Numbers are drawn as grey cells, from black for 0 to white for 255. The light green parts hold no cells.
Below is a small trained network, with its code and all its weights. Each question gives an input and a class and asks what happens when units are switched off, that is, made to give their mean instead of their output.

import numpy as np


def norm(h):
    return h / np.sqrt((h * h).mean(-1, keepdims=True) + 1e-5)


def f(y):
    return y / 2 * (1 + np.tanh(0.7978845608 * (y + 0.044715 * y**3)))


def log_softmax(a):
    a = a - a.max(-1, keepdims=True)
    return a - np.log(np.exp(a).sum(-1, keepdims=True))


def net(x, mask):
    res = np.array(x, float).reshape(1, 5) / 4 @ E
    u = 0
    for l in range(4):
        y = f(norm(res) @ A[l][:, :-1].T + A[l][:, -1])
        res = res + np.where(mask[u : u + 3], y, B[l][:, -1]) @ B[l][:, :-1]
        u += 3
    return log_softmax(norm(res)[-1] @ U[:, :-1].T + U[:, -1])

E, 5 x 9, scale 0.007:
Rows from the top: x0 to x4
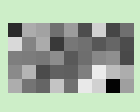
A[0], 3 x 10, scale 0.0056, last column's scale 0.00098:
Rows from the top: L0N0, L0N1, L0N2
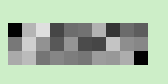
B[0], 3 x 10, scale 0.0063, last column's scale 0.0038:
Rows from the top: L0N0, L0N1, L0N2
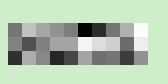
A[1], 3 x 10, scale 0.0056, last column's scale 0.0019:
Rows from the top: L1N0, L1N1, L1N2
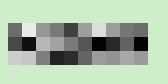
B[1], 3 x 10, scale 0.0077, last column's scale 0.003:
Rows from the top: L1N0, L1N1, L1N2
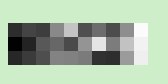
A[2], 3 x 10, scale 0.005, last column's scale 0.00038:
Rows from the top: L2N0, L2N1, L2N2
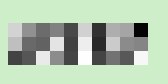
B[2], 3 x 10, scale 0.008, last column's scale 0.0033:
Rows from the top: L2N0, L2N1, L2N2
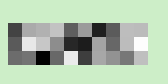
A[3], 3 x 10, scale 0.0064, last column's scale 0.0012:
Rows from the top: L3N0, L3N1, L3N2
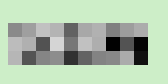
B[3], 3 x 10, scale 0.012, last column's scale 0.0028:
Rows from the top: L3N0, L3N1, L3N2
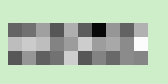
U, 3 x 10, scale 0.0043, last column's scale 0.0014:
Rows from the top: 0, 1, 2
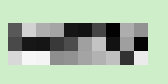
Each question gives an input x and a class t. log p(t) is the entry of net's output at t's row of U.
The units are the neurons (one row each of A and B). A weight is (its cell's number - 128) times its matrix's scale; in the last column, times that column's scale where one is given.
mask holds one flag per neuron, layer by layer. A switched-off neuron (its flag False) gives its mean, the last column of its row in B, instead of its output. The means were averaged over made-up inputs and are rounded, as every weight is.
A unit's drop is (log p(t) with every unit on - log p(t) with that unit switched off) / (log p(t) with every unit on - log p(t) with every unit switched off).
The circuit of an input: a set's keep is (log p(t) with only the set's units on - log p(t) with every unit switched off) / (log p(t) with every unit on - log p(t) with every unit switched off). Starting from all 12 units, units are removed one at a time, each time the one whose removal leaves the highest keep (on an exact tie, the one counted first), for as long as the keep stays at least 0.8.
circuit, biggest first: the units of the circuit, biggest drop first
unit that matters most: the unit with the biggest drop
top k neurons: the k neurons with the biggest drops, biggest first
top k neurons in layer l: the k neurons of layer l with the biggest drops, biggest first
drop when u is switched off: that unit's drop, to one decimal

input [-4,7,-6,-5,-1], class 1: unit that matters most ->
L1N1
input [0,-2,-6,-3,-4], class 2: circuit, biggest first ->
[L0N1, L1N2]
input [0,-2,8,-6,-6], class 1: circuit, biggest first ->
[L1N1, L2N1]
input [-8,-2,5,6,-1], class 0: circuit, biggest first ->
[L2N1, L2N0]
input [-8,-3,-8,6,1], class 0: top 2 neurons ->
[L2N1, L1N1]
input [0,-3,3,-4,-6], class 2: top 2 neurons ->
[L0N1, L1N2]
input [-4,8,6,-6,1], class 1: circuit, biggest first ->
[L1N1, L2N2]
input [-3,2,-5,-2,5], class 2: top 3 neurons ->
[L3N1, L0N0, L2N2]
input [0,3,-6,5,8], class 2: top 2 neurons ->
[L3N1, L1N1]
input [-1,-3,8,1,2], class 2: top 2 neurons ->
[L1N1, L3N1]
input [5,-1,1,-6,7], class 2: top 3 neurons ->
[L3N1, L1N2, L1N0]
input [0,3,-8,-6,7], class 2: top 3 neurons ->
[L3N1, L1N2, L1N0]
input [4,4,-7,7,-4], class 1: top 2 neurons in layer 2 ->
[L2N1, L2N0]
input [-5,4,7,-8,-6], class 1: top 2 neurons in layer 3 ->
[L3N1, L3N0]
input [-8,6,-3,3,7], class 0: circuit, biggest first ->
[L2N1]
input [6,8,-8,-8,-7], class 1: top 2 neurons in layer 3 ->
[L3N1, L3N0]
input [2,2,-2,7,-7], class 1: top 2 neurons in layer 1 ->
[L1N0, L1N2]
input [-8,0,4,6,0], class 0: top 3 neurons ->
[L2N1, L1N1, L2N0]
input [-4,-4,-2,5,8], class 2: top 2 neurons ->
[L3N1, L1N1]
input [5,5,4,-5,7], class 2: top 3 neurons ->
[L3N1, L1N2, L1N0]
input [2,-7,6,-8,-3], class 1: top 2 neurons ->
[L1N1, L2N1]
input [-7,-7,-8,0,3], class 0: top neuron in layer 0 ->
[L0N1]
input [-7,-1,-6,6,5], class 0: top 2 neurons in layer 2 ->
[L2N1, L2N0]
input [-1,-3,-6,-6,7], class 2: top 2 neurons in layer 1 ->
[L1N2, L1N0]
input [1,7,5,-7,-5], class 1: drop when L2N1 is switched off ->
0.1
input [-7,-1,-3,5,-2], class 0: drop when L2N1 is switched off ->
0.4
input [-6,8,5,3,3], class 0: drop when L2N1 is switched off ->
0.2
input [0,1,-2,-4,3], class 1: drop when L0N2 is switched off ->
0.0
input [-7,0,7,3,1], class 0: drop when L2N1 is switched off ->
0.1
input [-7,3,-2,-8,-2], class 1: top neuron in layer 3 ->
[L3N0]
